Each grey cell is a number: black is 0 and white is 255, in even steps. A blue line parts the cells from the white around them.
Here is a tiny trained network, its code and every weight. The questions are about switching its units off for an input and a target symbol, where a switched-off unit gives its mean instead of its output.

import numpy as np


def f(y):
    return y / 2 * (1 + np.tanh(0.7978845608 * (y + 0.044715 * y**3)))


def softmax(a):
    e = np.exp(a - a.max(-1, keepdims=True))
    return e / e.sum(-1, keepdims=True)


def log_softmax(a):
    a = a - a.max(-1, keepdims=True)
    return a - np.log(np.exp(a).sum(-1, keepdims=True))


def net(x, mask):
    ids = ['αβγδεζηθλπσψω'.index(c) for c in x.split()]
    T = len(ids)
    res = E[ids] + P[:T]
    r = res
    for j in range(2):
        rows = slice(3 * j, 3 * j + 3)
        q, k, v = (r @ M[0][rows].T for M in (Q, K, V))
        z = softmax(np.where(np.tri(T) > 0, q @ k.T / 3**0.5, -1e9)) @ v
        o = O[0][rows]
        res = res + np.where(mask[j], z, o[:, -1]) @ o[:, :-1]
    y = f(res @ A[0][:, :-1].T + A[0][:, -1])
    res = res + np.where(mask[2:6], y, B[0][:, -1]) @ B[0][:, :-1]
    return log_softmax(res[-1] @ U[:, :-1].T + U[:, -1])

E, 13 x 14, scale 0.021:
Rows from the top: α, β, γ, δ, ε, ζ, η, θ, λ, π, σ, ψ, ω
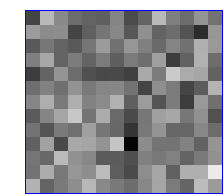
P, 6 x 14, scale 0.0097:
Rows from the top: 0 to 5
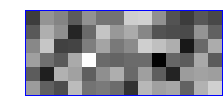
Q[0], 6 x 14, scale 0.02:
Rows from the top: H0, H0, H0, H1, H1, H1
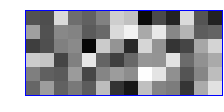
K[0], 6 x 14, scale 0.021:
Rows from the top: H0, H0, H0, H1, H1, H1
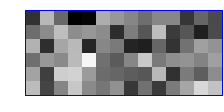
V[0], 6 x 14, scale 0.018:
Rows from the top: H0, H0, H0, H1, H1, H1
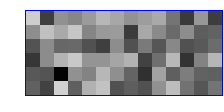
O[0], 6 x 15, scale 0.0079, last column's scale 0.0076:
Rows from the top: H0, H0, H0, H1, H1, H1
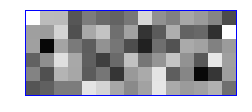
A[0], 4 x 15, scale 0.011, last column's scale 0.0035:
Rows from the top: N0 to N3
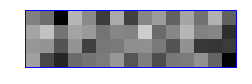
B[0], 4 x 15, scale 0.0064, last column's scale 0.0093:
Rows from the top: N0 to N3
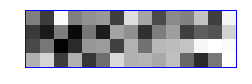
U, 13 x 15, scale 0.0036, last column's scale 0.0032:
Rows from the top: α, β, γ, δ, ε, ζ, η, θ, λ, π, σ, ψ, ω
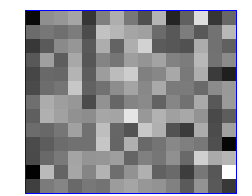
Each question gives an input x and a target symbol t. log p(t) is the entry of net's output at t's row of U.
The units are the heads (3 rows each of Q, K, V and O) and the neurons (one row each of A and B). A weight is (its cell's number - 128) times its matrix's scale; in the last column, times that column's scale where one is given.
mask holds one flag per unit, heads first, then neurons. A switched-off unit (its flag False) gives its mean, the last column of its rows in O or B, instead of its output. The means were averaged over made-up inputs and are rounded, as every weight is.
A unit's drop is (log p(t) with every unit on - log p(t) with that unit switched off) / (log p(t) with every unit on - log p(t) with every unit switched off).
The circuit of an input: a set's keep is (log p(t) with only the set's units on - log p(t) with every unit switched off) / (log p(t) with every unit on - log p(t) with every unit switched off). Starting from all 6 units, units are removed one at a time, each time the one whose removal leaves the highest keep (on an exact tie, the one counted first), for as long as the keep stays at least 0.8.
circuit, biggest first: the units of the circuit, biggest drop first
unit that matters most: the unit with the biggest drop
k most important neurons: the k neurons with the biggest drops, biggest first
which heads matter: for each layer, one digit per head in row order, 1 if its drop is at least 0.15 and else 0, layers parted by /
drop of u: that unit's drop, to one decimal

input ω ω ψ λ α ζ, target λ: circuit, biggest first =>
H1, H0
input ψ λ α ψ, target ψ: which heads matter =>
10
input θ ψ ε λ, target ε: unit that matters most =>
N3
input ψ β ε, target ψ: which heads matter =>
10
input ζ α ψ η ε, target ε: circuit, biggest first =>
N3, H1, H0
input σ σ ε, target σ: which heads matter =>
01
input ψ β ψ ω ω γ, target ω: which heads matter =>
10
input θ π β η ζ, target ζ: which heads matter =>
01
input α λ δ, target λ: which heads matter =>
11
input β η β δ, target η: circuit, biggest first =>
H0, H1
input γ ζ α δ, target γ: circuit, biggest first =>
H0, N0
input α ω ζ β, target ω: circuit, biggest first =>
H0, N1
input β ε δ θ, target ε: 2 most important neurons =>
N3, N0
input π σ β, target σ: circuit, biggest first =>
H1
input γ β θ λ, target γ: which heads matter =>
10
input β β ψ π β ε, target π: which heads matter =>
11
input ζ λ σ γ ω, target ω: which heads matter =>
10
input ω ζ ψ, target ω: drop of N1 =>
1.1
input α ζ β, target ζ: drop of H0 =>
0.2
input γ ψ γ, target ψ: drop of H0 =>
0.8
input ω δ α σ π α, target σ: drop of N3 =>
0.1
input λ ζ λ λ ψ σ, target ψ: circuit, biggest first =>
H0
